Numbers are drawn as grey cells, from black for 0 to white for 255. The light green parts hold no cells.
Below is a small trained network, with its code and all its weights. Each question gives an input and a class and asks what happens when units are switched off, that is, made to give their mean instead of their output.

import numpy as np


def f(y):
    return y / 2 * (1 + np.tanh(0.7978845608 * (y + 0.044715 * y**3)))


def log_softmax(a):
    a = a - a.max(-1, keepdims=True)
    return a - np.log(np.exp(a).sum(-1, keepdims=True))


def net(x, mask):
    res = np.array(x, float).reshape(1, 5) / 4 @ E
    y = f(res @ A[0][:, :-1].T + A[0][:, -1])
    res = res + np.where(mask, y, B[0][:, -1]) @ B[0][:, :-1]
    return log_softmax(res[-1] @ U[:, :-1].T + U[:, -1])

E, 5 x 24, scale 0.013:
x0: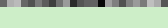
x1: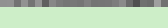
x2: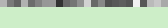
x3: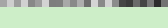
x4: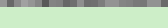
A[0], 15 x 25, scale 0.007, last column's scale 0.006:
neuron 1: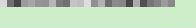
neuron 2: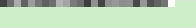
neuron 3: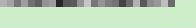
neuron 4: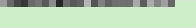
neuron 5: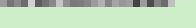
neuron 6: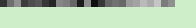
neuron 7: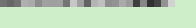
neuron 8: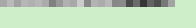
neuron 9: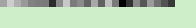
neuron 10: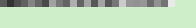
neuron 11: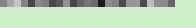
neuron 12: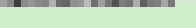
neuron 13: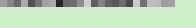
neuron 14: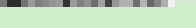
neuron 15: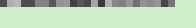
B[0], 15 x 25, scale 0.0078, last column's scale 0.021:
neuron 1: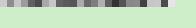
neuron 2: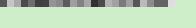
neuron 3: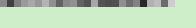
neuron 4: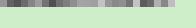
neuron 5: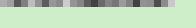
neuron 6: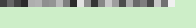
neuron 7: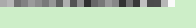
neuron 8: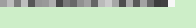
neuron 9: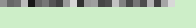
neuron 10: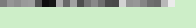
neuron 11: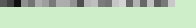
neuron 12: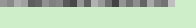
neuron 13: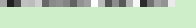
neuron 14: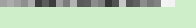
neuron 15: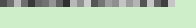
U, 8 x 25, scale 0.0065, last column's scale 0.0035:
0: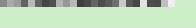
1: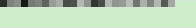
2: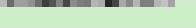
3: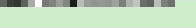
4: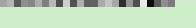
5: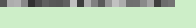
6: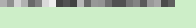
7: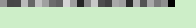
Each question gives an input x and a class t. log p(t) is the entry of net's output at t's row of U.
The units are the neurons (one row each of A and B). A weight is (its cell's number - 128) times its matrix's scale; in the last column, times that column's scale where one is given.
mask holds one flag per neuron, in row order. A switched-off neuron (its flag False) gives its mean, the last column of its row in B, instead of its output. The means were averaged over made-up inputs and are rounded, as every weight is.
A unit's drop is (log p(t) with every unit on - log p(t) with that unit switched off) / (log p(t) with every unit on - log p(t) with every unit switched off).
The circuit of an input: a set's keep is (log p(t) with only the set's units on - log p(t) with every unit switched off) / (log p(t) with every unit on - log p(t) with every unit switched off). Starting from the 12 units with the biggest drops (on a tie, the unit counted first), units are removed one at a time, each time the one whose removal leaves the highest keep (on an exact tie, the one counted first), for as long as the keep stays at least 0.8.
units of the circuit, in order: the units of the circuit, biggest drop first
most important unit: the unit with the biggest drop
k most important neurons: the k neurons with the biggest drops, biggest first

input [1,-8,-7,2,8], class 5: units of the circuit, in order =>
neuron 15
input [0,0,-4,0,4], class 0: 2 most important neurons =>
neuron 6; neuron 8
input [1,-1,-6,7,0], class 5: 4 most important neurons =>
neuron 9; neuron 15; neuron 6; neuron 2
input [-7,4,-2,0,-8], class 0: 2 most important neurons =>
neuron 14; neuron 6
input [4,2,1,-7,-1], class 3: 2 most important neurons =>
neuron 6; neuron 4
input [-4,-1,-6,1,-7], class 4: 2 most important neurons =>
neuron 7; neuron 10
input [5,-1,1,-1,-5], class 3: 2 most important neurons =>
neuron 6; neuron 11
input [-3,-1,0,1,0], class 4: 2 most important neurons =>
neuron 3; neuron 15
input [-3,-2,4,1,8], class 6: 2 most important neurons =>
neuron 1; neuron 10
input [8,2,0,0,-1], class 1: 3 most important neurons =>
neuron 6; neuron 15; neuron 13
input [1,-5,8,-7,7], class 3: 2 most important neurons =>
neuron 6; neuron 13
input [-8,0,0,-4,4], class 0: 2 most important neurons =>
neuron 13; neuron 7
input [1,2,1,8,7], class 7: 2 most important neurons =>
neuron 9; neuron 2
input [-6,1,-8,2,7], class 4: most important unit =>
neuron 7
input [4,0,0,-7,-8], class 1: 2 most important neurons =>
neuron 6; neuron 13
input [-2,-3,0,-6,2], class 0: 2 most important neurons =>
neuron 13; neuron 1
